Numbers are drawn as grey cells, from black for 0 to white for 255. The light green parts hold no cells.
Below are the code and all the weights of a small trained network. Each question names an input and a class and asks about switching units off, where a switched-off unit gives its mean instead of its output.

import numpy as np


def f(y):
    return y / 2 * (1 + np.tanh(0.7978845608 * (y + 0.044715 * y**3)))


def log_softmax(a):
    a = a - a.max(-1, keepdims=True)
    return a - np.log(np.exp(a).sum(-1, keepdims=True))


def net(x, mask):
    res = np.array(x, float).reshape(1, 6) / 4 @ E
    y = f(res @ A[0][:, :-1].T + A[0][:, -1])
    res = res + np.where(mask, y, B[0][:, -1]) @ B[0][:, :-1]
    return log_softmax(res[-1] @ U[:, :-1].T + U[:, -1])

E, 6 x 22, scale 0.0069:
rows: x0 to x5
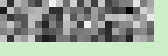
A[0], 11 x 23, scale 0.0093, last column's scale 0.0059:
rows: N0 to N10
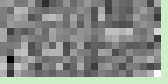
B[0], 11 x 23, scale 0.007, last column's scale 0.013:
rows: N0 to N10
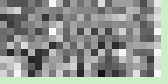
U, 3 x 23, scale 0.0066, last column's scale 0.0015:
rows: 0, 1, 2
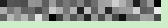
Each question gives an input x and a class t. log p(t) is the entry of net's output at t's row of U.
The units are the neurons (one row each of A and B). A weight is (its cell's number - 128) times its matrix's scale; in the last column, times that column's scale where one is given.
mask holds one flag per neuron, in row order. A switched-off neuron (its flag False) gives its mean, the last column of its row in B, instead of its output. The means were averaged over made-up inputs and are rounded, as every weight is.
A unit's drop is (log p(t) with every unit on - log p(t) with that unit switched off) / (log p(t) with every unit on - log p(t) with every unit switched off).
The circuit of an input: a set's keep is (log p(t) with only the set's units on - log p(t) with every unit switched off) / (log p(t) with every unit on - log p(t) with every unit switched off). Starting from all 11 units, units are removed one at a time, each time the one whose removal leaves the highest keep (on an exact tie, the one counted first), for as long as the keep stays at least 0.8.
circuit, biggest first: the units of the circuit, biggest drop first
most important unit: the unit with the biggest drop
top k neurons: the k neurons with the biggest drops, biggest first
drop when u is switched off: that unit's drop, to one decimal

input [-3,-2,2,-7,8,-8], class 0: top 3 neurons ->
[N10; N8; N9]
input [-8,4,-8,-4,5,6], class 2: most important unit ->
N6
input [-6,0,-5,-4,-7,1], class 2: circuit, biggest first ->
[N6; N4]
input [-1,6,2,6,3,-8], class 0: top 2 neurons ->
[N10; N6]
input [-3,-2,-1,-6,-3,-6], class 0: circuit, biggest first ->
[N10; N8]
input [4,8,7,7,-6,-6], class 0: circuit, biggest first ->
[N10; N8; N9]
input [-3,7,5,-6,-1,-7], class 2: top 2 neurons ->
[N7; N0]
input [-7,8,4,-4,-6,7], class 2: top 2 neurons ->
[N4; N7]
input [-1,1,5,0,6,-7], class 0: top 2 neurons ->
[N10; N8]
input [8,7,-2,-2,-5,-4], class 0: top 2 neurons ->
[N2; N8]
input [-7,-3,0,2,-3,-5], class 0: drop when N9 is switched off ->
0.3
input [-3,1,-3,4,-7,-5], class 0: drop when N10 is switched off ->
0.2
